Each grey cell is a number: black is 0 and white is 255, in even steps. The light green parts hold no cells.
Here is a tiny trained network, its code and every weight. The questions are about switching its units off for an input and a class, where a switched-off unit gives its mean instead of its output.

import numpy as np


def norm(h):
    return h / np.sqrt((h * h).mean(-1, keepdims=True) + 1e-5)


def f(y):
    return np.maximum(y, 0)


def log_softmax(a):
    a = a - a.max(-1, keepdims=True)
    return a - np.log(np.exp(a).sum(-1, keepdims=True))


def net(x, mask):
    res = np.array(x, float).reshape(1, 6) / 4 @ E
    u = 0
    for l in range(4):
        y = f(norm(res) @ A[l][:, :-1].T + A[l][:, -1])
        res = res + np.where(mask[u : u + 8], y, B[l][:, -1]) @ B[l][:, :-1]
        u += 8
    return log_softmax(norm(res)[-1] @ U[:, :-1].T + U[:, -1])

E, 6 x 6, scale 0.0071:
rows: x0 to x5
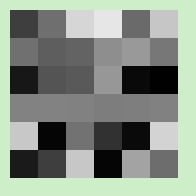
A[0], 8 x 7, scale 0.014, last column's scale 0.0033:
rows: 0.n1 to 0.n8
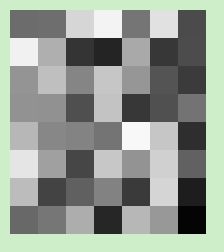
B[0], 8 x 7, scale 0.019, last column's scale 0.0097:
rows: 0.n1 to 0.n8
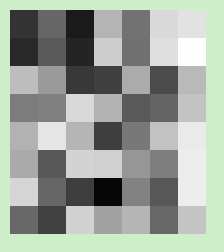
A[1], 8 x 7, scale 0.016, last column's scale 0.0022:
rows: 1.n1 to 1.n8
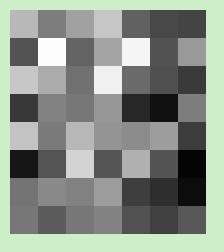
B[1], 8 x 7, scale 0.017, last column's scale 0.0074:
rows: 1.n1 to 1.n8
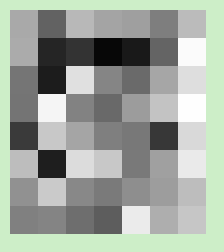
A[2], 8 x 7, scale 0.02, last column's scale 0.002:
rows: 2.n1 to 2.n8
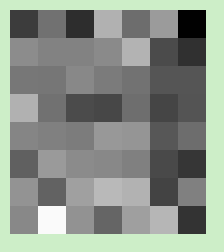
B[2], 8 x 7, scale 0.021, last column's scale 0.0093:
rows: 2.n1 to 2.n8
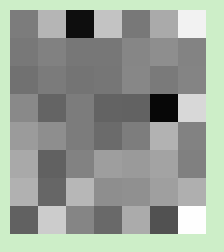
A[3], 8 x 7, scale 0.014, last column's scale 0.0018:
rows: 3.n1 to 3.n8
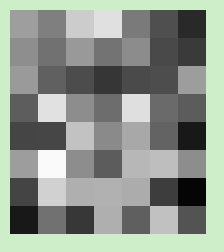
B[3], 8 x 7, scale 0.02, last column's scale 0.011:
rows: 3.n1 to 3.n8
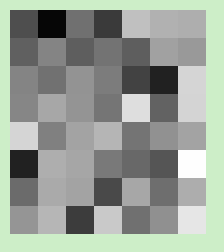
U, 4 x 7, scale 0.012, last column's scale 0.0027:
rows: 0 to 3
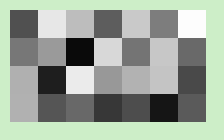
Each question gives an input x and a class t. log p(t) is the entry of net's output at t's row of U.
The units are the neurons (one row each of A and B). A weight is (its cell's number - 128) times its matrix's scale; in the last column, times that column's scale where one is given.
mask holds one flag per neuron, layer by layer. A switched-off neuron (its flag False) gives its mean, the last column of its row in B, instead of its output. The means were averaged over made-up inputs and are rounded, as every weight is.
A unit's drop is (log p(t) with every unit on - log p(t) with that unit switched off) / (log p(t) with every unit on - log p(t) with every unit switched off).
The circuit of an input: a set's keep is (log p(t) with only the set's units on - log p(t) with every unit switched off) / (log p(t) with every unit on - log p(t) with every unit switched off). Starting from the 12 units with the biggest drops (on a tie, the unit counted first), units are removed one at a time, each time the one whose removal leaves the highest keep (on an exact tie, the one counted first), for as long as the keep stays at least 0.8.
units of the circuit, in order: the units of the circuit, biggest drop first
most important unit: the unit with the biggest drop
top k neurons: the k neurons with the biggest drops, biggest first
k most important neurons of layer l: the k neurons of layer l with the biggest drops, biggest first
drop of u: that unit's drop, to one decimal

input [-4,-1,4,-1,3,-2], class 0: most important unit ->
0.n4
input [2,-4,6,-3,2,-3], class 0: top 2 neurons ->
[1.n4, 0.n6]
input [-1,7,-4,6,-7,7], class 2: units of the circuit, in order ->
[0.n8, 1.n6]
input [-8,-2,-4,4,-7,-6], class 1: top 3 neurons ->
[0.n2, 0.n7, 0.n6]
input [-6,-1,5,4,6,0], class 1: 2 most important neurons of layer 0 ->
[0.n2, 0.n5]
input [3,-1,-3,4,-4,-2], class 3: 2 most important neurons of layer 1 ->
[1.n2, 1.n4]
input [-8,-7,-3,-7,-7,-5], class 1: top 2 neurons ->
[0.n2, 0.n7]
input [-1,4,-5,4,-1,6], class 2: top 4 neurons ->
[0.n8, 1.n6, 1.n4, 0.n7]
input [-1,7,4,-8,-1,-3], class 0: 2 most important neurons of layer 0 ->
[0.n6, 0.n8]
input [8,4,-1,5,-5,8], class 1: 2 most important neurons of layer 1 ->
[1.n3, 1.n1]
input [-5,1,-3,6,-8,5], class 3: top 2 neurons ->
[1.n2, 0.n1]
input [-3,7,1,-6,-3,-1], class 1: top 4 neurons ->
[0.n2, 0.n5, 2.n1, 0.n7]
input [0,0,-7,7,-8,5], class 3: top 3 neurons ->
[1.n2, 0.n6, 1.n4]
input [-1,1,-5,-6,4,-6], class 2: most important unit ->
0.n6
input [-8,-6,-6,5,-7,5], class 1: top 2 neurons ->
[0.n2, 1.n2]
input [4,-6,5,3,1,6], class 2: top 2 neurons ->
[1.n6, 0.n2]
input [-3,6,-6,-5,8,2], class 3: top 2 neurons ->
[0.n7, 1.n4]
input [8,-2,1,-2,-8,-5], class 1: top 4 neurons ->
[0.n1, 0.n7, 0.n5, 2.n1]
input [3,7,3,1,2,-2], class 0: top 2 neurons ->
[0.n4, 0.n2]
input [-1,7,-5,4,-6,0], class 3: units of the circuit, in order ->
[1.n2]
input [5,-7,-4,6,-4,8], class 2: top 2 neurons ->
[0.n8, 0.n2]
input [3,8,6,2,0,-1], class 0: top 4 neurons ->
[1.n4, 0.n6, 0.n8, 1.n7]
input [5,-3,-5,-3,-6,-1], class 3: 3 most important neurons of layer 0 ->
[0.n2, 0.n3, 0.n5]
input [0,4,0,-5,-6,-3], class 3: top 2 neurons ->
[1.n2, 0.n3]
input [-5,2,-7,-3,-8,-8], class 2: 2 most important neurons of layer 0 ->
[0.n6, 0.n7]
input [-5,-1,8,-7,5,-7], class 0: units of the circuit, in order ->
[1.n4, 0.n4]
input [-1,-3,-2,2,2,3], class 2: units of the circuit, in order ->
[0.n8]
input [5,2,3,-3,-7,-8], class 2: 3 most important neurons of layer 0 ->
[0.n4, 0.n2, 0.n6]
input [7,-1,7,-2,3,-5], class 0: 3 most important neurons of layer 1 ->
[1.n4, 1.n2, 1.n7]
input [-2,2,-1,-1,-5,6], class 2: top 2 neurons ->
[0.n8, 1.n6]
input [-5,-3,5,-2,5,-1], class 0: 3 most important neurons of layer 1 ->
[1.n4, 1.n2, 1.n8]
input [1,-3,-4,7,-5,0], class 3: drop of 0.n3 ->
0.7
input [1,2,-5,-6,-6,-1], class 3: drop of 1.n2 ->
0.8
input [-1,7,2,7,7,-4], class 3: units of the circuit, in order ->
[0.n7]
